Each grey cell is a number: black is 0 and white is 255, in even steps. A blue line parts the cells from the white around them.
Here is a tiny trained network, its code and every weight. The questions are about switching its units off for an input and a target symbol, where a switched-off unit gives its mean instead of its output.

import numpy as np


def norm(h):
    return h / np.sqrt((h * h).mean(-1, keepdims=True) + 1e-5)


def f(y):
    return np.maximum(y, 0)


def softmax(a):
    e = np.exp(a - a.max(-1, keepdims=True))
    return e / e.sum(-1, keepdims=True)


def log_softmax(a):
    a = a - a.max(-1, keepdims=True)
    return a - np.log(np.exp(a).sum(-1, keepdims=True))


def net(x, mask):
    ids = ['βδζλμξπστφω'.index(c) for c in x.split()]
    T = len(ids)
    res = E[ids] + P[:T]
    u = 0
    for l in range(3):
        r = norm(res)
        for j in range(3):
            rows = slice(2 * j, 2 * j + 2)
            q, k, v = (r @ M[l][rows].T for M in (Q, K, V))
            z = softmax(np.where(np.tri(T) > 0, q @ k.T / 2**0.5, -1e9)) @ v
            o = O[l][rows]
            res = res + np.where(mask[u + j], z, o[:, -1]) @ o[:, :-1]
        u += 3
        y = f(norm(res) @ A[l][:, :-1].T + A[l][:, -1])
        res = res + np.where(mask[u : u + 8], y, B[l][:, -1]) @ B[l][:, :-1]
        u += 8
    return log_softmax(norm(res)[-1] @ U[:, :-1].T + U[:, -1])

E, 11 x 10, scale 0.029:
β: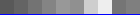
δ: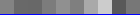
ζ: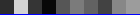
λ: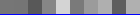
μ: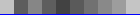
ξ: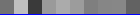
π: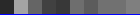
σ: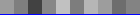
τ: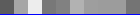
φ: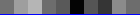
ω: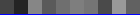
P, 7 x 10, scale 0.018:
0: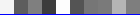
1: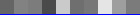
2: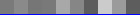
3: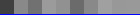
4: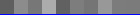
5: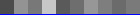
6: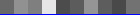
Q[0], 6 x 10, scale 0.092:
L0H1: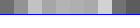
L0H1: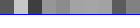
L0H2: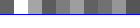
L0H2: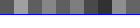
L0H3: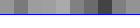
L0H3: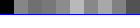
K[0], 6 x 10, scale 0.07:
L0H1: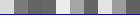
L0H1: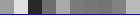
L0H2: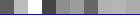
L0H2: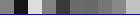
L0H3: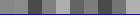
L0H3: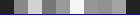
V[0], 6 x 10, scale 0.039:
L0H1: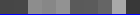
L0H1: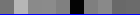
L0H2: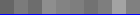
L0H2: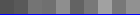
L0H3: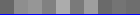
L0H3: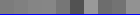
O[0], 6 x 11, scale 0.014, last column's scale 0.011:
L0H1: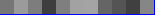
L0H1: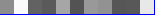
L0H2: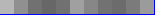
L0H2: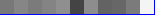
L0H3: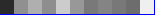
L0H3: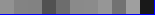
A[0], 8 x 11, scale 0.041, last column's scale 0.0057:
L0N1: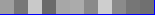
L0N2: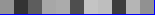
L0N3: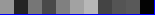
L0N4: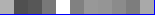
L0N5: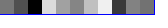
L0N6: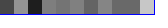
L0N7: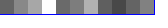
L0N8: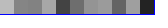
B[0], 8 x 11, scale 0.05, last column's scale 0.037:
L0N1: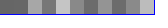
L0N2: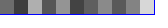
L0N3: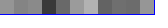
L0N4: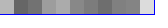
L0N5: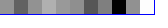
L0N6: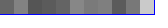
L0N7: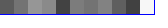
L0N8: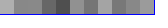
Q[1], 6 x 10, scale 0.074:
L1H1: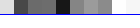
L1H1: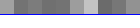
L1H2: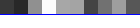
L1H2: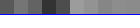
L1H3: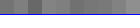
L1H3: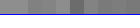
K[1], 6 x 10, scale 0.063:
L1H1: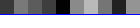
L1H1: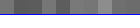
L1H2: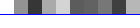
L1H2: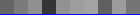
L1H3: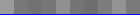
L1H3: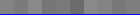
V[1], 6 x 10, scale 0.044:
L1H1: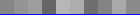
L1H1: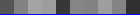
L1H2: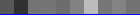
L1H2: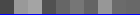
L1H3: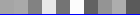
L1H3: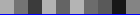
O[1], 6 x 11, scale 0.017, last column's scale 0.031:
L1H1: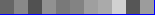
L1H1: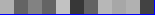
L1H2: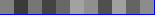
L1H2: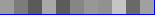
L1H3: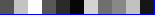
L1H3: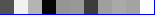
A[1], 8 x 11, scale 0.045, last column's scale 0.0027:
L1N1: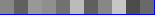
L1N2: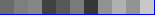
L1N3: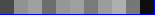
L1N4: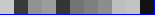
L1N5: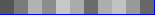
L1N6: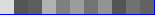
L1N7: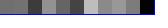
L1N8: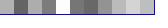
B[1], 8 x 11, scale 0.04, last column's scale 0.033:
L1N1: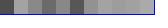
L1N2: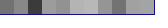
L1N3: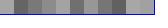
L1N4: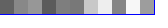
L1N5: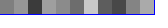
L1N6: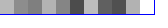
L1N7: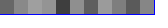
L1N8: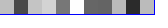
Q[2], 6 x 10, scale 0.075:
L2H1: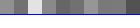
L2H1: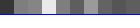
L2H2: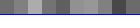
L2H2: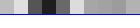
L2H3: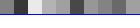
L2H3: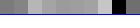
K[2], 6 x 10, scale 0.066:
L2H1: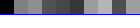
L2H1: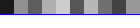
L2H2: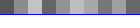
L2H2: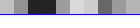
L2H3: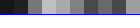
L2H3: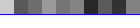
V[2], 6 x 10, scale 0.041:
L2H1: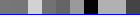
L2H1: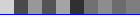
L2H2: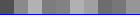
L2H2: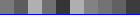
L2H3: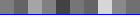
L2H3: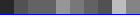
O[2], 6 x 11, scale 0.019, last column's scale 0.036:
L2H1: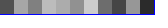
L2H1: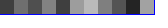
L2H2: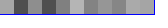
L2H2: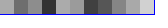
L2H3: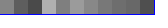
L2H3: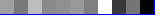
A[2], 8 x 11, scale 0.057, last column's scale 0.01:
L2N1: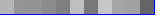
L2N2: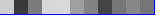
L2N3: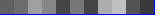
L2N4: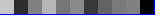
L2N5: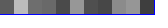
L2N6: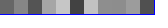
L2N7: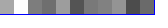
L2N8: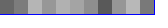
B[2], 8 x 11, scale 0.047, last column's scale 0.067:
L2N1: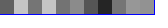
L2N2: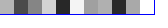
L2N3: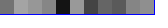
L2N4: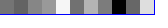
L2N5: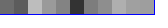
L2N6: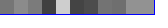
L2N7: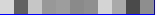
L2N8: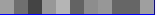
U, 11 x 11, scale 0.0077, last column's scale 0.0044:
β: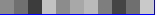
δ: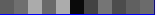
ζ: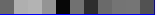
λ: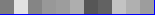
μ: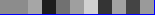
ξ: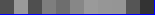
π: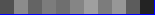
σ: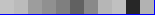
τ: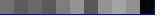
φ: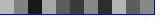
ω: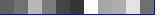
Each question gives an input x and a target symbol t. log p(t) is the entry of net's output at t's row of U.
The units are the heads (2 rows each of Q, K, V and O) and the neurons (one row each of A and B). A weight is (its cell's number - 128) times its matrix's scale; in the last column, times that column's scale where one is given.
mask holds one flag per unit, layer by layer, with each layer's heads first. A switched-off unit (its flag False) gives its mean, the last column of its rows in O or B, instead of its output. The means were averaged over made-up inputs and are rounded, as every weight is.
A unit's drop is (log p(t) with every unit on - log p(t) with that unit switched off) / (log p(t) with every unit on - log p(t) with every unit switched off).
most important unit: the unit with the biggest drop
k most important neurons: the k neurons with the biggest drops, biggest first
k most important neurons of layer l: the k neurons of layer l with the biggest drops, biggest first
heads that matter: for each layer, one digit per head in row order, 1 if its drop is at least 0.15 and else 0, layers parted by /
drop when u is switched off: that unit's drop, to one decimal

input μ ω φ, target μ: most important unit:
L0H1
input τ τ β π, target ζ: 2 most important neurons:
(L0N5 L2N3)
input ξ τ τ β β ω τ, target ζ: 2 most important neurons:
(L0N7 L2N3)
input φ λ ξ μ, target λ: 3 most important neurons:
(L0N8 L2N1 L1N2)
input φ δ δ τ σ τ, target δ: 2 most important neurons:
(L0N7 L2N2)
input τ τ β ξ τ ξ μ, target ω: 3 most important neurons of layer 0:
(L0N8 L0N5 L0N4)
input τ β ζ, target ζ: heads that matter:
000 / 001 / 000
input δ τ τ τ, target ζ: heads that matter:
000 / 001 / 000
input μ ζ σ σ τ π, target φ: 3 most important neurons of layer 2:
(L2N2 L2N4 L2N5)
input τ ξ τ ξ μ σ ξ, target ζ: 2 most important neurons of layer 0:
(L0N7 L0N2)
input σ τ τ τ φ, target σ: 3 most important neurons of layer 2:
(L2N7 L2N2 L2N4)
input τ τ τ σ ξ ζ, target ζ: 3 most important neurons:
(L0N5 L2N3 L0N2)
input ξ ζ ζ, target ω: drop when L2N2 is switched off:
0.1
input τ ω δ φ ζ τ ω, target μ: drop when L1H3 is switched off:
0.0
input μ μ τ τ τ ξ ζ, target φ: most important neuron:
(L0N6)
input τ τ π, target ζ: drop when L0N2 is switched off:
0.2
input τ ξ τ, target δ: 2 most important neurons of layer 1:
(L1N8 L1N1)
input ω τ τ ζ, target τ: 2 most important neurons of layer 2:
(L2N4 L2N2)
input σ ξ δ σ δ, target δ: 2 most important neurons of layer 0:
(L0N2 L0N7)
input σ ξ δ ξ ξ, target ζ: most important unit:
L1H3
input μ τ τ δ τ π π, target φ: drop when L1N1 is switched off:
-0.1
